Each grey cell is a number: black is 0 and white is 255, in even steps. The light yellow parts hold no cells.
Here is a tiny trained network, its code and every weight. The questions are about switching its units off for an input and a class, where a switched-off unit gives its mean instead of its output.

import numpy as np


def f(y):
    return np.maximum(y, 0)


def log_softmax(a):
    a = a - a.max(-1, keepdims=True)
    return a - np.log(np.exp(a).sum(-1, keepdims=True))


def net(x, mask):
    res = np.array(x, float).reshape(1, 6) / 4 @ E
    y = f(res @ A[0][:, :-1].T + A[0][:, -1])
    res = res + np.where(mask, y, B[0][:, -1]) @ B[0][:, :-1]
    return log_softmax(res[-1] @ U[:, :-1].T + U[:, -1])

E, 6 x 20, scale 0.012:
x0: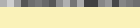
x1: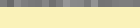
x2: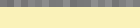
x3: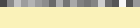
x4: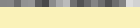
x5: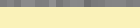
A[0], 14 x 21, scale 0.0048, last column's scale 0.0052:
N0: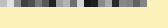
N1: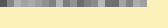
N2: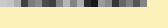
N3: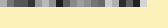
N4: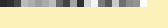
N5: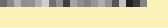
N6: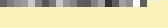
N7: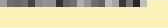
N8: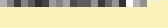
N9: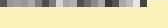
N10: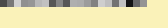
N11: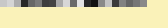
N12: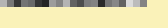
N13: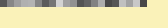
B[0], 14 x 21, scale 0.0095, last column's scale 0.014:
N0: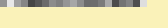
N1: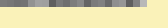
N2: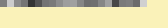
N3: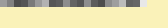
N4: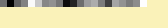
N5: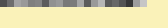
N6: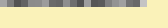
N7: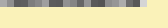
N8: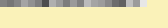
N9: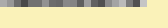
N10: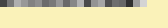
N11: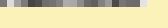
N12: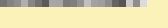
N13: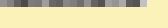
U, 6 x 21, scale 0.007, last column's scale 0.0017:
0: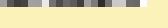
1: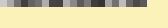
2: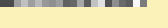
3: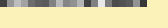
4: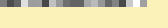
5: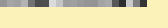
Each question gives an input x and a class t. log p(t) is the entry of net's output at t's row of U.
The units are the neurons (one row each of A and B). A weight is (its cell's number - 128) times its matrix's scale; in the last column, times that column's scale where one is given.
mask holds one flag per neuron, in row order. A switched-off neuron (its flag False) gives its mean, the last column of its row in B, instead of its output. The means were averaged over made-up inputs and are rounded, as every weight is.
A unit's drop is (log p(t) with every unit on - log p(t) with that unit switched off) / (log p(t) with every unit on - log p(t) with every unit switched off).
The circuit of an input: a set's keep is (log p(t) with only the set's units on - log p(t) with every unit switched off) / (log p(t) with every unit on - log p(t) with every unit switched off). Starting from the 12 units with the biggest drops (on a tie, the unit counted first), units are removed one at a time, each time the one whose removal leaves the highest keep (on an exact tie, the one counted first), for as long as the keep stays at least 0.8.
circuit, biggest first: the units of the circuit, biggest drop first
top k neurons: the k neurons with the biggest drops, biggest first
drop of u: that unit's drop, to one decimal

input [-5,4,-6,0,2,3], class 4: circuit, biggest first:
N3
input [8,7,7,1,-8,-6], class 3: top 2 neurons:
N10, N5
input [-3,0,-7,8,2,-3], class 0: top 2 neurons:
N9, N13
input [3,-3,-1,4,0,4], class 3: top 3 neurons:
N3, N7, N10
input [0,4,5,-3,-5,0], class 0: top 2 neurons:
N11, N0
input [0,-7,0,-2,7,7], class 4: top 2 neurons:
N0, N11
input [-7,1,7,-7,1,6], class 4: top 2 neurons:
N8, N12
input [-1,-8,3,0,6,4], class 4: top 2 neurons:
N3, N12
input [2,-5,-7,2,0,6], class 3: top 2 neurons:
N3, N7
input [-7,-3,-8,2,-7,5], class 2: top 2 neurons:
N10, N5
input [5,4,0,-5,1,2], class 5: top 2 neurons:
N8, N12
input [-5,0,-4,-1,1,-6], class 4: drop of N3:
0.2
